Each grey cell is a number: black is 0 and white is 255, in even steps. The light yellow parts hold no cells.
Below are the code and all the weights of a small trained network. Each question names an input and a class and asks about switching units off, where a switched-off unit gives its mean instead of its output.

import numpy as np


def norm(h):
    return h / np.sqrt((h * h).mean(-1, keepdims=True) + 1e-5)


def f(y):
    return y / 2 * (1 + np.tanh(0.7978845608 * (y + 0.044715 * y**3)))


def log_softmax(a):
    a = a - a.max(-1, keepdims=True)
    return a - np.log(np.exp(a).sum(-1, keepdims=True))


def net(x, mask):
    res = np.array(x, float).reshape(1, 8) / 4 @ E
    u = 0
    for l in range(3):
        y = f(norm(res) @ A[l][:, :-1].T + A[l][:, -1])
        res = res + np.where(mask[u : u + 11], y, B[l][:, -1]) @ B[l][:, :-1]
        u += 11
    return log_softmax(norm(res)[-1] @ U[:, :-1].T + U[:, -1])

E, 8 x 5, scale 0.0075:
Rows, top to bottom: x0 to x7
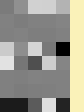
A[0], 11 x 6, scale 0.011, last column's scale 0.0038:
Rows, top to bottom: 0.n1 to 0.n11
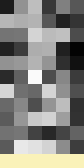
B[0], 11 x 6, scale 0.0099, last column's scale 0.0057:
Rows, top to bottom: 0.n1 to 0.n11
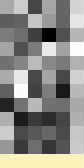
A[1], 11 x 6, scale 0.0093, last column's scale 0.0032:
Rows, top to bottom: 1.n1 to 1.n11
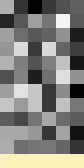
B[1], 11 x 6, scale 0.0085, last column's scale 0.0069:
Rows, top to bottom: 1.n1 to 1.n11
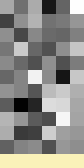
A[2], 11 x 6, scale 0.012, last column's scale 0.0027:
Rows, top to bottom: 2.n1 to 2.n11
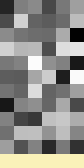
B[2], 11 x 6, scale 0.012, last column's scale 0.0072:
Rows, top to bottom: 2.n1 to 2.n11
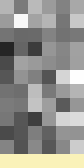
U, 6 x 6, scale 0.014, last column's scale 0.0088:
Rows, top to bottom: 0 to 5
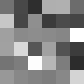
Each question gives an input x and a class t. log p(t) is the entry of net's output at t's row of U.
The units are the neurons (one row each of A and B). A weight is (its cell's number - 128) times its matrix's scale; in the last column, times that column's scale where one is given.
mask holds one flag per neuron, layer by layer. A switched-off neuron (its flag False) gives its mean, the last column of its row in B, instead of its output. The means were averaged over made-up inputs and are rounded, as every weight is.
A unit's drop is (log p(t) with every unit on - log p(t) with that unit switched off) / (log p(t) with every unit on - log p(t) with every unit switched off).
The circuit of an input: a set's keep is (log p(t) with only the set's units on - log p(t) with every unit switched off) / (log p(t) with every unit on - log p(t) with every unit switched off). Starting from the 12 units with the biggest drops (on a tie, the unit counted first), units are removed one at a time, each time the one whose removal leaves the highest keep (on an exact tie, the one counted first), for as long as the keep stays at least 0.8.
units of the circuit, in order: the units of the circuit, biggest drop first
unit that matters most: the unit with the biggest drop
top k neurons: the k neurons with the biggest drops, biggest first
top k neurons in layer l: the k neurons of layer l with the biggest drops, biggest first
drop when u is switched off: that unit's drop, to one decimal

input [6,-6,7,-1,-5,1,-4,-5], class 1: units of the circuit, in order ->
0.n11, 2.n6
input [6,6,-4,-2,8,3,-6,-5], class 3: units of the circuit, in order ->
0.n7
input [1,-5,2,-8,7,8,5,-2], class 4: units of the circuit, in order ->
0.n8, 1.n6
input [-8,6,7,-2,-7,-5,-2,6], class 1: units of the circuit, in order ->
0.n10, 1.n1
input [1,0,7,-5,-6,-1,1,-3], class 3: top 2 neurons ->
0.n1, 0.n6
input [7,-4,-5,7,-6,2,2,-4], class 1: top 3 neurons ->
0.n11, 0.n9, 0.n3
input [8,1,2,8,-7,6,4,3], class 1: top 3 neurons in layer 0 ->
0.n11, 0.n9, 0.n3
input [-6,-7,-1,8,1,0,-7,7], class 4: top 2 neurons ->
1.n8, 0.n5
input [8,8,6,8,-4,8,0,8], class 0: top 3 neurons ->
0.n4, 1.n6, 1.n1
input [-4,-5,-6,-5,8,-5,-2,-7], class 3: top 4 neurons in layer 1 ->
1.n6, 1.n4, 1.n9, 1.n5
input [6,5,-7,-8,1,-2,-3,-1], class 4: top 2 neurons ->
0.n8, 0.n10
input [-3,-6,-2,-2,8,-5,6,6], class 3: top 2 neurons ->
0.n7, 1.n4
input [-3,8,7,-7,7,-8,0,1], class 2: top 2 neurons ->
0.n7, 0.n8
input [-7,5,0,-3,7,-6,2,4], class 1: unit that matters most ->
1.n1
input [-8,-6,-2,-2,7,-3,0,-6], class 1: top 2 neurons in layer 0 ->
0.n6, 0.n1
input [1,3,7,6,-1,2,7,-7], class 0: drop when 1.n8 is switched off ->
0.2
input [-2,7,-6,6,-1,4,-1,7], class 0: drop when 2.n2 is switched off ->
0.1
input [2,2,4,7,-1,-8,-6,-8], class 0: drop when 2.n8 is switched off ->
0.0
